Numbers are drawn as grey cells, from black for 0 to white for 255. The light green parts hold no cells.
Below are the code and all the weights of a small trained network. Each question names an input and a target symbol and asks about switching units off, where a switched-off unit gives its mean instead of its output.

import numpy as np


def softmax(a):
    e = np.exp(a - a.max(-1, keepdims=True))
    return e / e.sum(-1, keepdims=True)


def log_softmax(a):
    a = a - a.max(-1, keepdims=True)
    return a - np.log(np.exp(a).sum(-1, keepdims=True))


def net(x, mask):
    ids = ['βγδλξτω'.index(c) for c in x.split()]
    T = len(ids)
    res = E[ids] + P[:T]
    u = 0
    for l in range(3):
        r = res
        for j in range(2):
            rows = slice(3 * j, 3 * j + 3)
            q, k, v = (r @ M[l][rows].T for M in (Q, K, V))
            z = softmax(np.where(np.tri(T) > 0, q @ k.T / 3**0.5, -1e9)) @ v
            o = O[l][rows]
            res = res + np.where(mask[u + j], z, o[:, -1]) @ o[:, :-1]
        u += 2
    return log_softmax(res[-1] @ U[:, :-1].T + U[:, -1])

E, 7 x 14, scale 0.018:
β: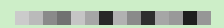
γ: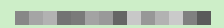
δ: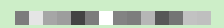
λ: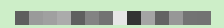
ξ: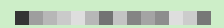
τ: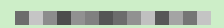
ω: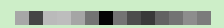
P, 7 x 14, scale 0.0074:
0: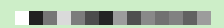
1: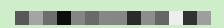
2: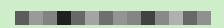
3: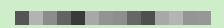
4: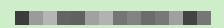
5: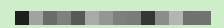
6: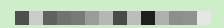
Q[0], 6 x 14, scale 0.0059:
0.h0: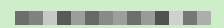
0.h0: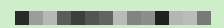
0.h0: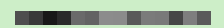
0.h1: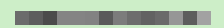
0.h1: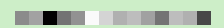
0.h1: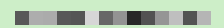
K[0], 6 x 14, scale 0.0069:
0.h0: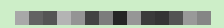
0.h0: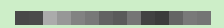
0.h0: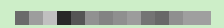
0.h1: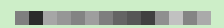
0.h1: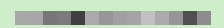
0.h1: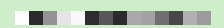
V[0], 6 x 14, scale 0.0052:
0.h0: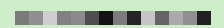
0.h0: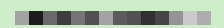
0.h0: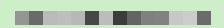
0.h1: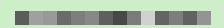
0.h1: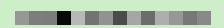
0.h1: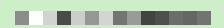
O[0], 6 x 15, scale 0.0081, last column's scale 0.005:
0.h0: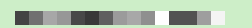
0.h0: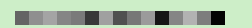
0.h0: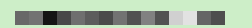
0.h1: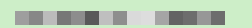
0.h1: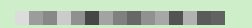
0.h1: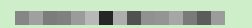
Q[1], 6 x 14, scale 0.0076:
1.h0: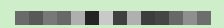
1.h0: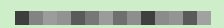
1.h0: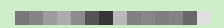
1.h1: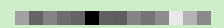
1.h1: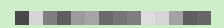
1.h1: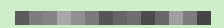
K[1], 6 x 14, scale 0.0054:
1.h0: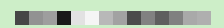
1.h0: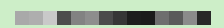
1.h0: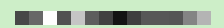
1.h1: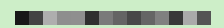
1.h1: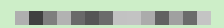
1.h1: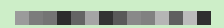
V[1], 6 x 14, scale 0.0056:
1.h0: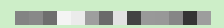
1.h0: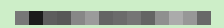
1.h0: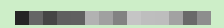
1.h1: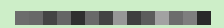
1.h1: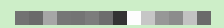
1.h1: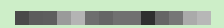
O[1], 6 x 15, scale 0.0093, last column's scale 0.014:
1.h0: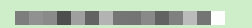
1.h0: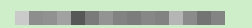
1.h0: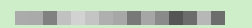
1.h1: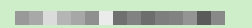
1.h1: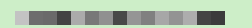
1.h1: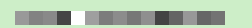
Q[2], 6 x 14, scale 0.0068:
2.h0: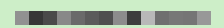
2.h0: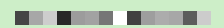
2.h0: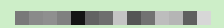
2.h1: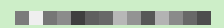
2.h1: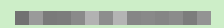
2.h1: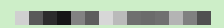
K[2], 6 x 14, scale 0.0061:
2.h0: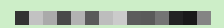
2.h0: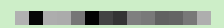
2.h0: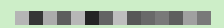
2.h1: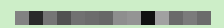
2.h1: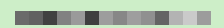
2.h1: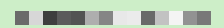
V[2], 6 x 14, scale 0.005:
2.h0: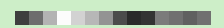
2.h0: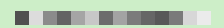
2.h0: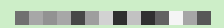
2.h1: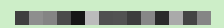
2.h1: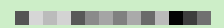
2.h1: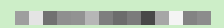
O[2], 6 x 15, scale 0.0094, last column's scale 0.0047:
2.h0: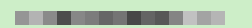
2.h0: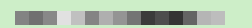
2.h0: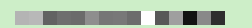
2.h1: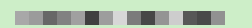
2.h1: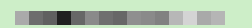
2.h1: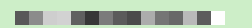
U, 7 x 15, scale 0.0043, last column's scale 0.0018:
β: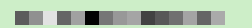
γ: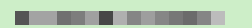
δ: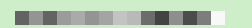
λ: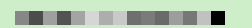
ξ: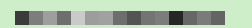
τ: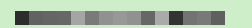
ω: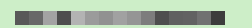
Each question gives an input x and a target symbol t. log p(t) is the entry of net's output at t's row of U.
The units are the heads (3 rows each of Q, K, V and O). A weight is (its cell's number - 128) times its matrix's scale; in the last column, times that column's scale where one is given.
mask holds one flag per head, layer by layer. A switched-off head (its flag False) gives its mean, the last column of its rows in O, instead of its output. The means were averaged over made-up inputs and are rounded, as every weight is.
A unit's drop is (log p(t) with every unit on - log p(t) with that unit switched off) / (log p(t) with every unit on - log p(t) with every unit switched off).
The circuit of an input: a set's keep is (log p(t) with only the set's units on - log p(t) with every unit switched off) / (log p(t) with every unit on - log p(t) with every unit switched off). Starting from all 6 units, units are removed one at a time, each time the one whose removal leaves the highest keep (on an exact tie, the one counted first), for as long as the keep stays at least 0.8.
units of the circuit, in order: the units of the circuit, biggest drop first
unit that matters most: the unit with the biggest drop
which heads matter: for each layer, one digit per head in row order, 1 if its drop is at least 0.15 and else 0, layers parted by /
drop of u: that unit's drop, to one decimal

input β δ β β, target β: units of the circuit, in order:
[1.h0; 2.h1]
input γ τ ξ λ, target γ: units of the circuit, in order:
[2.h0; 1.h1]
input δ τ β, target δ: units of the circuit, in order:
[0.h0; 2.h1; 2.h0; 0.h1]
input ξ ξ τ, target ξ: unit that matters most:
2.h1
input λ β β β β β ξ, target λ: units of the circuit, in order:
[2.h1; 0.h0; 1.h0; 0.h1]
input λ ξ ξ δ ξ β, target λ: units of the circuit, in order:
[0.h1; 1.h0; 2.h1; 0.h0]
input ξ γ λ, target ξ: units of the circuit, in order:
[2.h1; 1.h0; 1.h1; 0.h0]
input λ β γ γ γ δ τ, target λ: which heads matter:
10 / 10 / 01
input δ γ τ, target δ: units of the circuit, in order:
[0.h0; 2.h1; 2.h0]
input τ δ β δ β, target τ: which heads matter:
01 / 11 / 10
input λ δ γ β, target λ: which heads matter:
11 / 10 / 01
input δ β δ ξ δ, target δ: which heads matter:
10 / 00 / 11
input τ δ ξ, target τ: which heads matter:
01 / 01 / 10
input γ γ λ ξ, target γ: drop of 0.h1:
0.0
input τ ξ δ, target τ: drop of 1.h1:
0.4
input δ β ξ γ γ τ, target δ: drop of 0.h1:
0.1
